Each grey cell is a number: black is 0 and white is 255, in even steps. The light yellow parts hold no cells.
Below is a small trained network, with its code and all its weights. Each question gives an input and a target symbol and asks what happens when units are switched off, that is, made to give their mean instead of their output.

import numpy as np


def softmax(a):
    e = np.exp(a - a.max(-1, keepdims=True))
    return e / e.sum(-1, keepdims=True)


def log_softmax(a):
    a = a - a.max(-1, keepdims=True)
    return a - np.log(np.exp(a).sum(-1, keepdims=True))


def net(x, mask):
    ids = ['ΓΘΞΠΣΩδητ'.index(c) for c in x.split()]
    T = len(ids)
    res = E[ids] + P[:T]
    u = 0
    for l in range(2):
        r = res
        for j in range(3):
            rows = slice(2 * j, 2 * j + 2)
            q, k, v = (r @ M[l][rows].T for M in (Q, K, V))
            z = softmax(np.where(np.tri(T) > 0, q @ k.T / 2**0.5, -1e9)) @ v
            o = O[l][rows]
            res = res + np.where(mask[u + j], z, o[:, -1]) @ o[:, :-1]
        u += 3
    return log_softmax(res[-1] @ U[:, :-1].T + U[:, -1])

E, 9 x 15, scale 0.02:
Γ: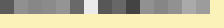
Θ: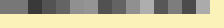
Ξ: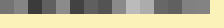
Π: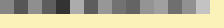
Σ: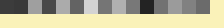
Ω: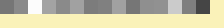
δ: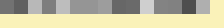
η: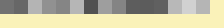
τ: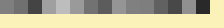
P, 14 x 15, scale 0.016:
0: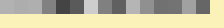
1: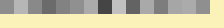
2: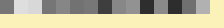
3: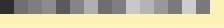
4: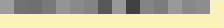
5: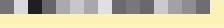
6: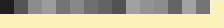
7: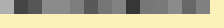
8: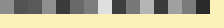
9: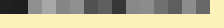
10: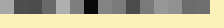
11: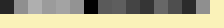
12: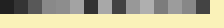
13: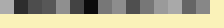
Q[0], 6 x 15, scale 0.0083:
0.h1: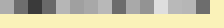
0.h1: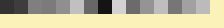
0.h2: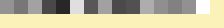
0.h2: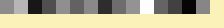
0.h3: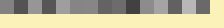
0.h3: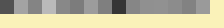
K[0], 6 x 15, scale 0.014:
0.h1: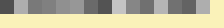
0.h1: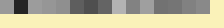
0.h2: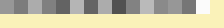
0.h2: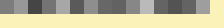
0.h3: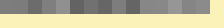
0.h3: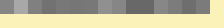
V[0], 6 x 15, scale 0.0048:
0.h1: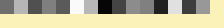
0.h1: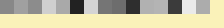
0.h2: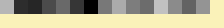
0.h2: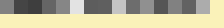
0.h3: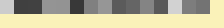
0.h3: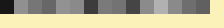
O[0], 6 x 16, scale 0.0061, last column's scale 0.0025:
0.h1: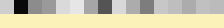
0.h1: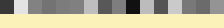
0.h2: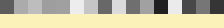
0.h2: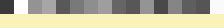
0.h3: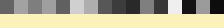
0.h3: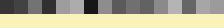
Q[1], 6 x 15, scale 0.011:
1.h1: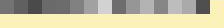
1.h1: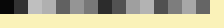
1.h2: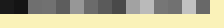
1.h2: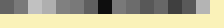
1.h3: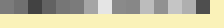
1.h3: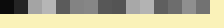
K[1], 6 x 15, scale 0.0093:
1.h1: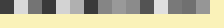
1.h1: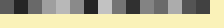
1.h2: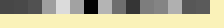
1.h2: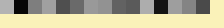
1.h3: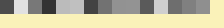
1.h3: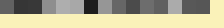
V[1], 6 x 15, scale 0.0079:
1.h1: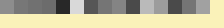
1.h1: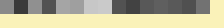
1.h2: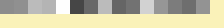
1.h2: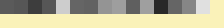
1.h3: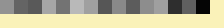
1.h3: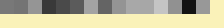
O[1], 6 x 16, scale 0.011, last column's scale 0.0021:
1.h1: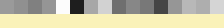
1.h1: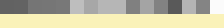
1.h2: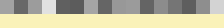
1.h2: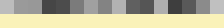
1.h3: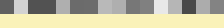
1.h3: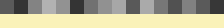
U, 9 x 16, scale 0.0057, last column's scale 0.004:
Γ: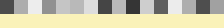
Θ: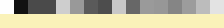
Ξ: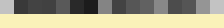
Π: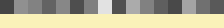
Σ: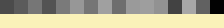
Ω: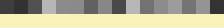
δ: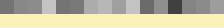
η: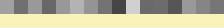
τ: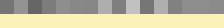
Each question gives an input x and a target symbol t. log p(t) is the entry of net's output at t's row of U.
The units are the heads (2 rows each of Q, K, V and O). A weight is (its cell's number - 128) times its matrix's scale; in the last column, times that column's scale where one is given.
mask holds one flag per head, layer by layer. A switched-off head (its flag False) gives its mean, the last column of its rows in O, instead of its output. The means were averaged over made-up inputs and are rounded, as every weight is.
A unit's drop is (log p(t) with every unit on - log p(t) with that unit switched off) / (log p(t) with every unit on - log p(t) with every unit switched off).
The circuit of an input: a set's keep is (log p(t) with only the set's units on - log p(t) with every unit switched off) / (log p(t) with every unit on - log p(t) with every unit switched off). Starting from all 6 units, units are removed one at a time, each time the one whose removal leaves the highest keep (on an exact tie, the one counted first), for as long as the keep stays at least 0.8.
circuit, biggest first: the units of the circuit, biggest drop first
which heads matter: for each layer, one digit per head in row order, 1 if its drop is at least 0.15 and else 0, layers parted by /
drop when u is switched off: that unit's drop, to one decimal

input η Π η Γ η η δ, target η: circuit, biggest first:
[1.h3]
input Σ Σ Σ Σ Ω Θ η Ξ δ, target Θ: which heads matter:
100 / 000
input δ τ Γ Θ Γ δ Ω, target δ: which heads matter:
010 / 010
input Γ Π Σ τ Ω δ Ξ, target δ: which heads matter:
000 / 010
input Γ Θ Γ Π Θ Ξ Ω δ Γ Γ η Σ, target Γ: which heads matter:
100 / 000
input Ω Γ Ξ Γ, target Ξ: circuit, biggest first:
[0.h2, 1.h1]
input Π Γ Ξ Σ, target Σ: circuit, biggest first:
[1.h1, 1.h2]
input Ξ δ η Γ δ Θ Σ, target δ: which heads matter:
000 / 010
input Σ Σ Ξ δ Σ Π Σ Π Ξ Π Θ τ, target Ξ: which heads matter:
000 / 110
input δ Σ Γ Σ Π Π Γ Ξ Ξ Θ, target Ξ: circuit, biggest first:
[1.h2, 1.h1]
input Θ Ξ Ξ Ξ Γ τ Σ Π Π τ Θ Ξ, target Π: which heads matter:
000 / 100
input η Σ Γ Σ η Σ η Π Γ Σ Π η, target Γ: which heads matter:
100 / 000
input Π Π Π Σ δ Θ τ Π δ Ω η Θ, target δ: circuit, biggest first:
[1.h2, 1.h1]
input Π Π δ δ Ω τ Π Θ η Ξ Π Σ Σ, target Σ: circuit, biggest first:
[1.h1]
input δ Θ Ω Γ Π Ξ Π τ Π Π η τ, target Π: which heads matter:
100 / 100
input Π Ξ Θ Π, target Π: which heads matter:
001 / 110
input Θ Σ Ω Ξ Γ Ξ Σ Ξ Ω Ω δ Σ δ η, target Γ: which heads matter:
010 / 000
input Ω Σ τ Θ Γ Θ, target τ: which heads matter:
000 / 001
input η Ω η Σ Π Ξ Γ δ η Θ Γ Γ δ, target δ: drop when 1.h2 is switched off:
1.1
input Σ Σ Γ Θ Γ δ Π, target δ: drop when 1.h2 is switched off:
0.8
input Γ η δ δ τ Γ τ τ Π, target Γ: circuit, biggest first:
[0.h1]
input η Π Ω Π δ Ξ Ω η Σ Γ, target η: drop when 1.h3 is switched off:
0.9
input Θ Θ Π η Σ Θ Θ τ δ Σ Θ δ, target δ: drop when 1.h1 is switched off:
0.2
